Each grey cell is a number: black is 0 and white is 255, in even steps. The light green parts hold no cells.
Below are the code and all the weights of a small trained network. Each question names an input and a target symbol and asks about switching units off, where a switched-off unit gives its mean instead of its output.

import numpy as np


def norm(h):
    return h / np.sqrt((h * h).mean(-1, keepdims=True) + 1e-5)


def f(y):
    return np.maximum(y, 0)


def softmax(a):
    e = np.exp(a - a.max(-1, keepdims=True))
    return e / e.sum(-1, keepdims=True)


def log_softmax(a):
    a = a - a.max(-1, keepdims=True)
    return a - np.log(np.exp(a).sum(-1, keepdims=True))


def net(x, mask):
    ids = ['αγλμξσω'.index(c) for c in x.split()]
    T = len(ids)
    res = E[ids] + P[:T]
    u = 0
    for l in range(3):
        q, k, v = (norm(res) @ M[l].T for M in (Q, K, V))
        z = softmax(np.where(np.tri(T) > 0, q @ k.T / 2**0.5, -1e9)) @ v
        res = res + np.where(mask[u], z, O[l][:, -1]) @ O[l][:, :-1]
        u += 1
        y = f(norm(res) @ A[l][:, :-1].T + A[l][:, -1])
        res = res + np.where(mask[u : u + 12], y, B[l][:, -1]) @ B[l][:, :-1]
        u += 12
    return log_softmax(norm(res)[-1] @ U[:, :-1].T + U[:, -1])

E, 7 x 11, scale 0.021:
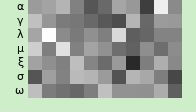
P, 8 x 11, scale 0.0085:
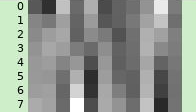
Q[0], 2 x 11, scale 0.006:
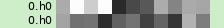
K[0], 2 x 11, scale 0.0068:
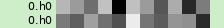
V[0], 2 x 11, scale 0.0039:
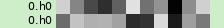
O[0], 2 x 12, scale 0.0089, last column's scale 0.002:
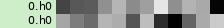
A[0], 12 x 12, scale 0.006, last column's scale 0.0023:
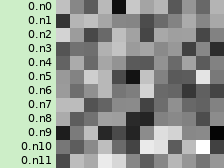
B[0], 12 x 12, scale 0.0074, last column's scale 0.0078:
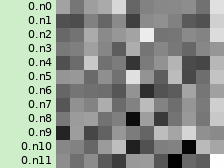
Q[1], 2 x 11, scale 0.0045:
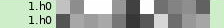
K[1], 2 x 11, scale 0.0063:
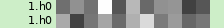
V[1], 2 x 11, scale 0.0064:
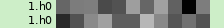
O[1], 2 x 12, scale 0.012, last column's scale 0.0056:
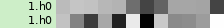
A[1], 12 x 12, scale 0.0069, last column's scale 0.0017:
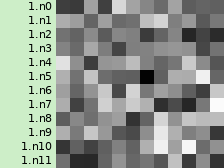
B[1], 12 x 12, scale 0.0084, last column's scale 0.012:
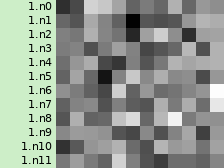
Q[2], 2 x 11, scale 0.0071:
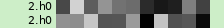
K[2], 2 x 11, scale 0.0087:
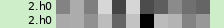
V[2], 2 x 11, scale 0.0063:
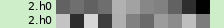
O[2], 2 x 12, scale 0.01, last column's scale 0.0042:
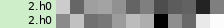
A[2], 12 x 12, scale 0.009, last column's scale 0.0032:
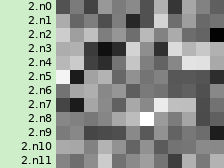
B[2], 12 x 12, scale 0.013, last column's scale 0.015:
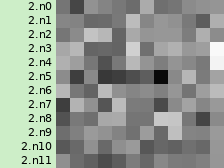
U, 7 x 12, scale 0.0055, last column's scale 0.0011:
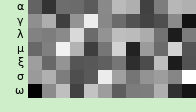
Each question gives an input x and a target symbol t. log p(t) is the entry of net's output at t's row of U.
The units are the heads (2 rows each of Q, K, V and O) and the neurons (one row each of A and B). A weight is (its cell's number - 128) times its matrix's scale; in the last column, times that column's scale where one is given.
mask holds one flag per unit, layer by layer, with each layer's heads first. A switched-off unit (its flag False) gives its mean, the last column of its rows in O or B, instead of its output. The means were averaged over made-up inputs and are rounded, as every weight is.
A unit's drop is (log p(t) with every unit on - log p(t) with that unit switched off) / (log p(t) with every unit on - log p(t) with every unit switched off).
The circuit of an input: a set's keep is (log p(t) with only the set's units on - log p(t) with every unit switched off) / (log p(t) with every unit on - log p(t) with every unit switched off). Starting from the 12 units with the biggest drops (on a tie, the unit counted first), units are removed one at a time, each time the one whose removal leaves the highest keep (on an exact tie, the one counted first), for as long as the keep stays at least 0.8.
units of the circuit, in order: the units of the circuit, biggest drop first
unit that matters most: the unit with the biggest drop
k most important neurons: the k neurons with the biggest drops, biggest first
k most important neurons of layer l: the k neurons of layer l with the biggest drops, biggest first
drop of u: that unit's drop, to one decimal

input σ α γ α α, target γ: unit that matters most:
0.n10
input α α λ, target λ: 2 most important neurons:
0.n11; 1.n6
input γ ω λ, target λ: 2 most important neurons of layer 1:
1.n4; 1.n6
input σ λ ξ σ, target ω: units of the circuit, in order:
2.n3; 2.n4
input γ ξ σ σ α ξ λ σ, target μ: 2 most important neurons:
0.n11; 2.n0
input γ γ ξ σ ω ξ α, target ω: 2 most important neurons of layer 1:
1.n10; 1.n8
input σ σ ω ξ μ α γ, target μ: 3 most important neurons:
0.n11; 0.n10; 1.n3
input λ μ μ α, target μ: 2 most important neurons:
0.n10; 2.n2
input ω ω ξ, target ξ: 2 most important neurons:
1.n4; 2.n3
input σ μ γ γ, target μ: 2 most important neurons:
0.n5; 0.n11
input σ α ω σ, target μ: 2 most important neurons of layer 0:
0.n11; 0.n4
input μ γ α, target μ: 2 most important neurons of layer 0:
0.n10; 0.n11
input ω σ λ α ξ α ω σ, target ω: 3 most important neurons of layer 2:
2.n7; 2.n3; 2.n4
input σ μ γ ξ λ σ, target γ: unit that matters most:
1.h0
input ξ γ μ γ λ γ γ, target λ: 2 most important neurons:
1.n6; 0.n11
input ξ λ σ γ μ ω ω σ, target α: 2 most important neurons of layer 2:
2.n0; 2.n3
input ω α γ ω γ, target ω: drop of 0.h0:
1.1
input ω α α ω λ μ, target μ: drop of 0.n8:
0.0
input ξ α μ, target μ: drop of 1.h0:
1.3
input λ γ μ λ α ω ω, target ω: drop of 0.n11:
0.8
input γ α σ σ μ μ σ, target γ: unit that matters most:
1.n5
